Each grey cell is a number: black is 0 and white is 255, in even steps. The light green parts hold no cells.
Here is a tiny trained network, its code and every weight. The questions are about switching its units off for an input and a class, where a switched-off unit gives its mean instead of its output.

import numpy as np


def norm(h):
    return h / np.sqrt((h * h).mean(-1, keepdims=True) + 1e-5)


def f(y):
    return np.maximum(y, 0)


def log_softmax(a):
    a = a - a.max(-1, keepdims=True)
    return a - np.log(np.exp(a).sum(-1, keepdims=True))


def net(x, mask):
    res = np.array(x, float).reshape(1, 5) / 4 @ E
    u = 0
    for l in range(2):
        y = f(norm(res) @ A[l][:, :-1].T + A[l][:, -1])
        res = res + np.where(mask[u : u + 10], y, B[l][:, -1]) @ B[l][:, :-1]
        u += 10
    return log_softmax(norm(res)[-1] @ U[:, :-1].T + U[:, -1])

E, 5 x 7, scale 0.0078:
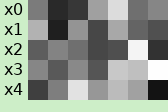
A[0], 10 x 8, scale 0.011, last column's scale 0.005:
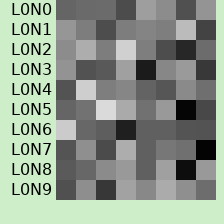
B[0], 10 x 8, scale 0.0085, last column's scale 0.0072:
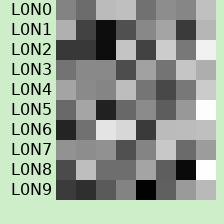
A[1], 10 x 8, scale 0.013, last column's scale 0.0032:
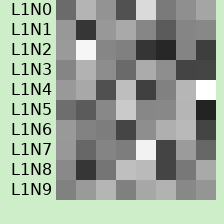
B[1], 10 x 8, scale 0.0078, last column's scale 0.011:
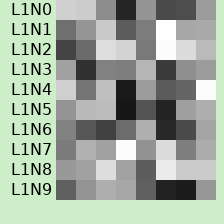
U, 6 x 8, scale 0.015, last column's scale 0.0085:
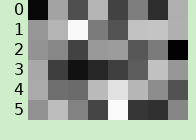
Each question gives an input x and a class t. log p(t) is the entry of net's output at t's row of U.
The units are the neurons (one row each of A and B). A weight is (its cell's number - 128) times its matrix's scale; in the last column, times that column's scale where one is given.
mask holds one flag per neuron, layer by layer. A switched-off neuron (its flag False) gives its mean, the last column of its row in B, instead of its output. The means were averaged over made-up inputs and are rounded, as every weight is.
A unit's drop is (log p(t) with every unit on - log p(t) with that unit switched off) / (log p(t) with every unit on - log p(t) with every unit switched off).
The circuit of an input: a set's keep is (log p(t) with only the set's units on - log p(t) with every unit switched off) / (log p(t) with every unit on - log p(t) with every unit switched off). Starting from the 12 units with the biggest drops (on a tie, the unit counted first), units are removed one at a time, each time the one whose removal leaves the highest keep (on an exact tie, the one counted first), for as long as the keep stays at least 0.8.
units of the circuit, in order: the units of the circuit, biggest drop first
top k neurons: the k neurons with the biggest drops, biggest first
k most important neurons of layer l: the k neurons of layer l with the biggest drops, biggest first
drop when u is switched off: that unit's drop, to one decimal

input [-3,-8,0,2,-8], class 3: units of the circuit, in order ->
[L0N1]
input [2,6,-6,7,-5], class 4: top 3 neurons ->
[L0N1; L1N6; L1N7]
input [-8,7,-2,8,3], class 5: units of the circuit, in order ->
[L1N6; L1N8]
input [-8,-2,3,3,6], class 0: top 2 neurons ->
[L1N4; L1N2]
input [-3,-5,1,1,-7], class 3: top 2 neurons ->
[L0N1; L0N8]
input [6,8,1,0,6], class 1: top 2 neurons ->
[L1N8; L0N0]
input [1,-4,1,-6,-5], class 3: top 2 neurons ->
[L0N2; L1N4]
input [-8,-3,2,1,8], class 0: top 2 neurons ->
[L1N4; L1N2]
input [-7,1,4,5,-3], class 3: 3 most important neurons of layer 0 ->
[L0N8; L0N4; L0N0]
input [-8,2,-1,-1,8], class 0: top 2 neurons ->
[L1N4; L0N2]
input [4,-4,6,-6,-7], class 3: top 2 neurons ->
[L0N3; L1N4]
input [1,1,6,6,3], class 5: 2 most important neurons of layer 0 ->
[L0N2; L0N6]
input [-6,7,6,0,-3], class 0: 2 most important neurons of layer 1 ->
[L1N8; L1N4]
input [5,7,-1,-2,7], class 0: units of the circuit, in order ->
[L1N4]
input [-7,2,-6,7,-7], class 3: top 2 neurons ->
[L0N1; L0N8]
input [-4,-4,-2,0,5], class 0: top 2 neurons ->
[L0N2; L1N8]
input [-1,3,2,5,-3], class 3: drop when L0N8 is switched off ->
0.1
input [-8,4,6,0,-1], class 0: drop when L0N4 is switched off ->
0.2
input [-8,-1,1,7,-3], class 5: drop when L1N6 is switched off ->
0.4
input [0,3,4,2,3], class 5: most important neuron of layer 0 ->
[L0N2]
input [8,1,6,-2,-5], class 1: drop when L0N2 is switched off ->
0.3
